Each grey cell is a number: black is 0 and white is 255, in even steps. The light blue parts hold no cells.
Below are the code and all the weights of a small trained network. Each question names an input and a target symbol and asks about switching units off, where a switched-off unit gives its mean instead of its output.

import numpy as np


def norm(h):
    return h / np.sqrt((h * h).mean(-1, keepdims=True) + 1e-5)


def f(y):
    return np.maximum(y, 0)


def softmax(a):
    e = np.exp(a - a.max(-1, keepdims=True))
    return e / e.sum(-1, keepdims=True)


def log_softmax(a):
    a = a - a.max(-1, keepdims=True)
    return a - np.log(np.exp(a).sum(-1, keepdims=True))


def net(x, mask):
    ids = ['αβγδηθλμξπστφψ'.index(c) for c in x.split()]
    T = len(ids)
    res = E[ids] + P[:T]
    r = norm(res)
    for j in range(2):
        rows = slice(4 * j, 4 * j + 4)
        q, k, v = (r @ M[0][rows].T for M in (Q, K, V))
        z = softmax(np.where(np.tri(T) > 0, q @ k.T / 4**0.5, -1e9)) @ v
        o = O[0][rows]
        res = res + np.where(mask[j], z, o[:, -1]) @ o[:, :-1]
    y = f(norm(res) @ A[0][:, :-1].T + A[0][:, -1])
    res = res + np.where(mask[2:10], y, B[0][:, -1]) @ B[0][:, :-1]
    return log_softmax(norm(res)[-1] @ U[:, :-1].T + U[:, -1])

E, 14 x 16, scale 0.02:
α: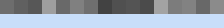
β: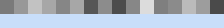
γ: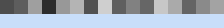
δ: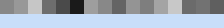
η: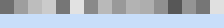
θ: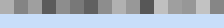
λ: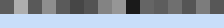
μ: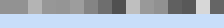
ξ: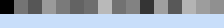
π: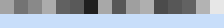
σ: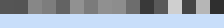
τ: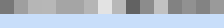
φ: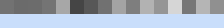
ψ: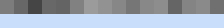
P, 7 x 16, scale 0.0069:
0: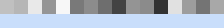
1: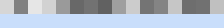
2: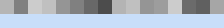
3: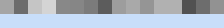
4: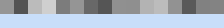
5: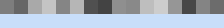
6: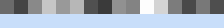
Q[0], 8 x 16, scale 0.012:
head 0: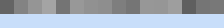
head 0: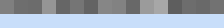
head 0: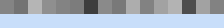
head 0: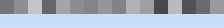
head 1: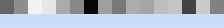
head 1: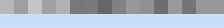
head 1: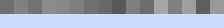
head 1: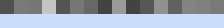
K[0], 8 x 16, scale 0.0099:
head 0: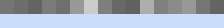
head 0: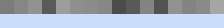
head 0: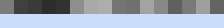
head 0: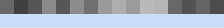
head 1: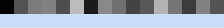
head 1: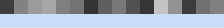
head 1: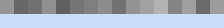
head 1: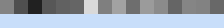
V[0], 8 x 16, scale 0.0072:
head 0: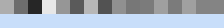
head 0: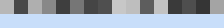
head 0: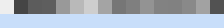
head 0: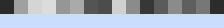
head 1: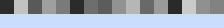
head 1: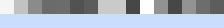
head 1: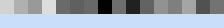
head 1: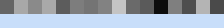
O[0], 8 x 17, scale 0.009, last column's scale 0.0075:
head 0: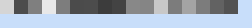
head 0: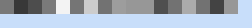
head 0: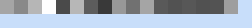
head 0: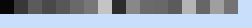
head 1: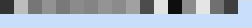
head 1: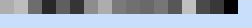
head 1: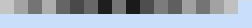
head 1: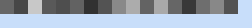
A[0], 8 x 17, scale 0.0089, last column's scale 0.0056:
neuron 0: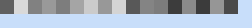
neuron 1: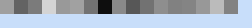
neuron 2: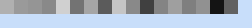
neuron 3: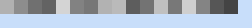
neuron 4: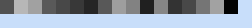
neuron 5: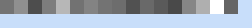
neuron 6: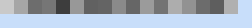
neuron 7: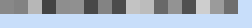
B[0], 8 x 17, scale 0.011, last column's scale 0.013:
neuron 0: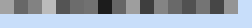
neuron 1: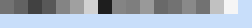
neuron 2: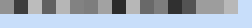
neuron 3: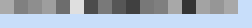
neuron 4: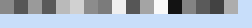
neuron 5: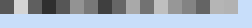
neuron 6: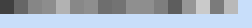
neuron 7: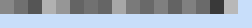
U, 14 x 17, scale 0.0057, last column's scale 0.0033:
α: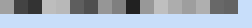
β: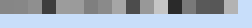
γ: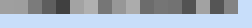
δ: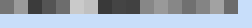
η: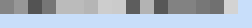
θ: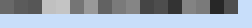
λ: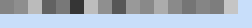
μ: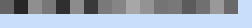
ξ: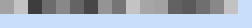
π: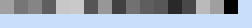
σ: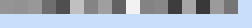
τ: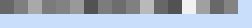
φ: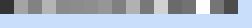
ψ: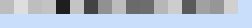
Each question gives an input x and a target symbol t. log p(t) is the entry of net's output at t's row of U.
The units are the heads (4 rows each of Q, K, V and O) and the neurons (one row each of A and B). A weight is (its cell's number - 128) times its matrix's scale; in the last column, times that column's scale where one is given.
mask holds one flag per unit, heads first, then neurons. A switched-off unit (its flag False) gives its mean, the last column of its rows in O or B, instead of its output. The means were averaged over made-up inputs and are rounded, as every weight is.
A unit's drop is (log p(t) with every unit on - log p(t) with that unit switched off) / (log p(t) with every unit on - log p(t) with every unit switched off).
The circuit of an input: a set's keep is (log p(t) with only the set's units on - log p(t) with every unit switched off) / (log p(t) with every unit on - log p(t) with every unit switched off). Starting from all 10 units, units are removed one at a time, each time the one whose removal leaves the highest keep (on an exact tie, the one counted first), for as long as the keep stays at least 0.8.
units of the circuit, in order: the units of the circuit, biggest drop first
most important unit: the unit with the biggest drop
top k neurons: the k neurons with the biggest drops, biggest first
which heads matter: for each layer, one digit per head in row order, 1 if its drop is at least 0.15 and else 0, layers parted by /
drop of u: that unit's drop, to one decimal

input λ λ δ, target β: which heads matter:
01
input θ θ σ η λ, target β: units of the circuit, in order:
(head 1; neuron 4)
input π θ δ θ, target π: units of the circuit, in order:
(neuron 2; neuron 3; head 1)
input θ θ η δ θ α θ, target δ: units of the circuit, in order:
(head 1; neuron 1)
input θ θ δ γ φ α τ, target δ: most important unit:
head 1
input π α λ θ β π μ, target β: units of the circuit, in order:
(head 1; neuron 4)
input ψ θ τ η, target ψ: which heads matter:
10
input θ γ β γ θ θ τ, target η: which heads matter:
01
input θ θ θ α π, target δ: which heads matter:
01
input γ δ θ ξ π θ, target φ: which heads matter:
01
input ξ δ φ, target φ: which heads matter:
01
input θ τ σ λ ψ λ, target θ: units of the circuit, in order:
(head 1; neuron 0; neuron 5)
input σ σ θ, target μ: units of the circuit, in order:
(head 1; head 0)
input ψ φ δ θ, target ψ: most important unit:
head 0
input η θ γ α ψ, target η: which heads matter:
11
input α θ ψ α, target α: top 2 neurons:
(neuron 1; neuron 5)
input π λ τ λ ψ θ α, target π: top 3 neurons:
(neuron 2; neuron 3; neuron 1)
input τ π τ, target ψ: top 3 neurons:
(neuron 3; neuron 1; neuron 2)
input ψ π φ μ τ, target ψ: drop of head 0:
0.2
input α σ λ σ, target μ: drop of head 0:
0.2
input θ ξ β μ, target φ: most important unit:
head 1
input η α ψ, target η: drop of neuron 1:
0.3
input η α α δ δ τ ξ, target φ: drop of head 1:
0.9
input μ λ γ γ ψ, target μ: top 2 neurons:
(neuron 1; neuron 4)
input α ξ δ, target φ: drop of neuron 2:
0.0
